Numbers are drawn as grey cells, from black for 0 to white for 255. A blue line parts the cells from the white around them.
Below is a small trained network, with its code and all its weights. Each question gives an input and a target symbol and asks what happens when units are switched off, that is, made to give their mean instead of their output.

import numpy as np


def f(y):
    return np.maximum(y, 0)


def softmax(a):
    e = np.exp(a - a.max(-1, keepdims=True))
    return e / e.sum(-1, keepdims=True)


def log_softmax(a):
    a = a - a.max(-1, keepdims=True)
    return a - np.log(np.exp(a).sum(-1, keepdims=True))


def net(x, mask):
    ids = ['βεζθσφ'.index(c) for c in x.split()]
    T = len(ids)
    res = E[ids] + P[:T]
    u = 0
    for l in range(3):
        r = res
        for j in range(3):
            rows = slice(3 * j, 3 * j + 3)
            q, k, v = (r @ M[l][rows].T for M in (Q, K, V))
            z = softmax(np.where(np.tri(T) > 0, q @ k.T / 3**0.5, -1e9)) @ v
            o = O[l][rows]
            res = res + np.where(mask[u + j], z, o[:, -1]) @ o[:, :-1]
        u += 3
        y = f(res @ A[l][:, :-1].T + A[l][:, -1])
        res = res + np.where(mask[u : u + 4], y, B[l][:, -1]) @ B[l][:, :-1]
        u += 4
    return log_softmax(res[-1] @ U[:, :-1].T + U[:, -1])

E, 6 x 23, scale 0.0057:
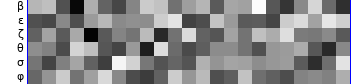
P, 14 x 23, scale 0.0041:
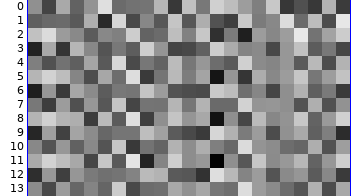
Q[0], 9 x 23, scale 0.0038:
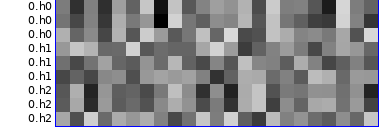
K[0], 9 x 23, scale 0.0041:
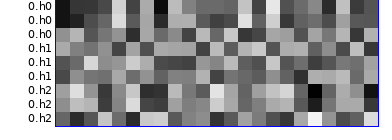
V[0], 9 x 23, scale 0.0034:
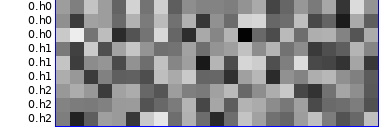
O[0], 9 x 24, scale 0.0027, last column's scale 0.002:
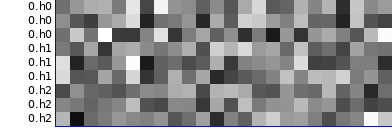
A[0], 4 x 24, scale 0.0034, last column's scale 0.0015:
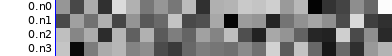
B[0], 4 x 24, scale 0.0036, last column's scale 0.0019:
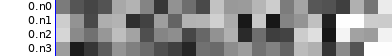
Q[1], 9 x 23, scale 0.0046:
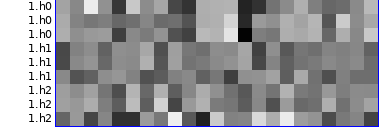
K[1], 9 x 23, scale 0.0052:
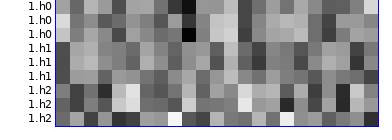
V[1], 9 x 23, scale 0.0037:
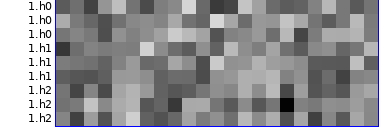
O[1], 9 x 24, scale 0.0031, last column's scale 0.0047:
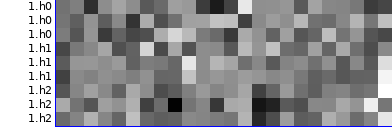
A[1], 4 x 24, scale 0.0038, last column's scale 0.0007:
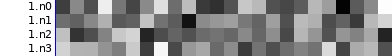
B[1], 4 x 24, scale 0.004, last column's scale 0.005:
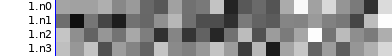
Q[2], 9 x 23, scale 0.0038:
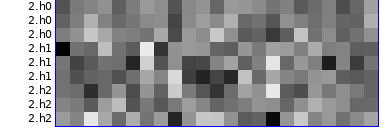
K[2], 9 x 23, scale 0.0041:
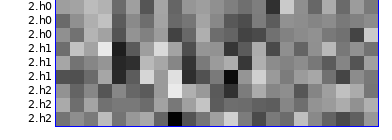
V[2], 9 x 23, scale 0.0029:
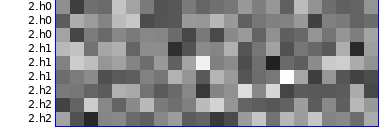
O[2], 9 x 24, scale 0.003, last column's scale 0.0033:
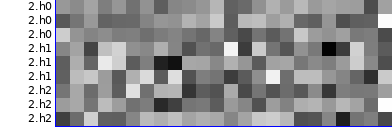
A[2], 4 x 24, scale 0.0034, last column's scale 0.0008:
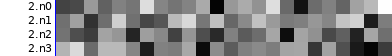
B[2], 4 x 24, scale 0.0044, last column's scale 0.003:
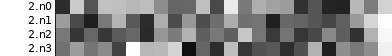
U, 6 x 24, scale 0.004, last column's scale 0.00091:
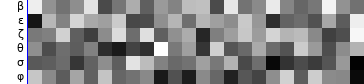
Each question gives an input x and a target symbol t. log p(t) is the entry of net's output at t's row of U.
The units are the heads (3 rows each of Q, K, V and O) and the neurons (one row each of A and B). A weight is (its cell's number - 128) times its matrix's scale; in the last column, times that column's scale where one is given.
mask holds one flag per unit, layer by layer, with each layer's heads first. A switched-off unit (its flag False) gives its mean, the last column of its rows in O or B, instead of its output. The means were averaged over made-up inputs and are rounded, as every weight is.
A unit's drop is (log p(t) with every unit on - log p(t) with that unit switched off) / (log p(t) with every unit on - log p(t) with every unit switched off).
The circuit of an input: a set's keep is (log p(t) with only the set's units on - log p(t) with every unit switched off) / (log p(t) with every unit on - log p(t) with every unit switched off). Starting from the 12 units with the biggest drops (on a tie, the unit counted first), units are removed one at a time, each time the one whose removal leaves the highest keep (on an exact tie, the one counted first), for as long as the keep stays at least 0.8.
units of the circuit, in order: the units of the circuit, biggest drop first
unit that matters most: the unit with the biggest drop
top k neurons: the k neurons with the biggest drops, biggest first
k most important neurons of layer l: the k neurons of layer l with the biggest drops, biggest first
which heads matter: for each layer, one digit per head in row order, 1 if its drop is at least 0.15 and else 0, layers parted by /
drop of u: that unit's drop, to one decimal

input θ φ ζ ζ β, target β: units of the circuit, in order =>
[1.h2 0.n2 2.h1 1.n1]
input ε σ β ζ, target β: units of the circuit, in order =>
[0.n1 1.h2 2.n1 0.h2]
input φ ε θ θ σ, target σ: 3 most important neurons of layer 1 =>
[1.n1 1.n0 1.n3]
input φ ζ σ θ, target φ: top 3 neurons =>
[2.n3 1.n0 2.n1]
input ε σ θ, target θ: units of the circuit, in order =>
[1.h2 2.h1 0.h0 2.h2]
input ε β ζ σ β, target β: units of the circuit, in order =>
[1.h2 0.n2 1.n1 2.h1]
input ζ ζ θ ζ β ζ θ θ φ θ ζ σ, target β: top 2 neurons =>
[1.n3 0.n1]
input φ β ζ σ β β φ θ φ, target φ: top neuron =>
[0.n0]
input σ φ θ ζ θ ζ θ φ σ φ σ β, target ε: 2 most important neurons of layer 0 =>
[0.n0 0.n3]
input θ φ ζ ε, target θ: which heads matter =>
000 / 100 / 010
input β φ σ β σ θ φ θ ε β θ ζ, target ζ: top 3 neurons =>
[0.n0 1.n3 2.n1]
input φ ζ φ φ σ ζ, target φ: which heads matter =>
111 / 011 / 001
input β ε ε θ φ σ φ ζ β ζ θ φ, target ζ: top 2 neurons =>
[0.n0 1.n3]
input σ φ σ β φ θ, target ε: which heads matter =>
110 / 011 / 010
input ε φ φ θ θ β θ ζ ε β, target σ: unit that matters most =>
1.h0
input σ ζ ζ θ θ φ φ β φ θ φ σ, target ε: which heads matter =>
111 / 011 / 010
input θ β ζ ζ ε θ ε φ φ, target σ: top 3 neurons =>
[1.n2 1.n3 0.n3]
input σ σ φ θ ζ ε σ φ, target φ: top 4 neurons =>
[0.n2 1.n2 0.n3 1.n1]
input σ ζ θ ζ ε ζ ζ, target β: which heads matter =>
000 / 001 / 000
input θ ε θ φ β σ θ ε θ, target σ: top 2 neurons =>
[1.n2 1.n3]
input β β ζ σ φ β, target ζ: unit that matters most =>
2.h1
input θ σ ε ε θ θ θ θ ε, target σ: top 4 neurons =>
[1.n2 1.n3 0.n3 0.n0]
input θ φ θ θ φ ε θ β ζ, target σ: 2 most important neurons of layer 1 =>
[1.n2 1.n3]
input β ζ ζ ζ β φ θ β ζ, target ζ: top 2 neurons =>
[0.n0 2.n1]
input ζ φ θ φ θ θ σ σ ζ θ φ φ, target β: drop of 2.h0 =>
0.0
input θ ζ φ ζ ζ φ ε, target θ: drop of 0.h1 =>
0.1
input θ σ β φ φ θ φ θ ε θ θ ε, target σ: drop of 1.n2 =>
0.4
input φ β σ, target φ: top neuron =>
[0.n0]
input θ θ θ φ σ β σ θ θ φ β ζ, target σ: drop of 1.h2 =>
0.3
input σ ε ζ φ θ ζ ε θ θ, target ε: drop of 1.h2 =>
0.4
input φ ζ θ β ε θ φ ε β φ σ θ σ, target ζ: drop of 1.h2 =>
0.2
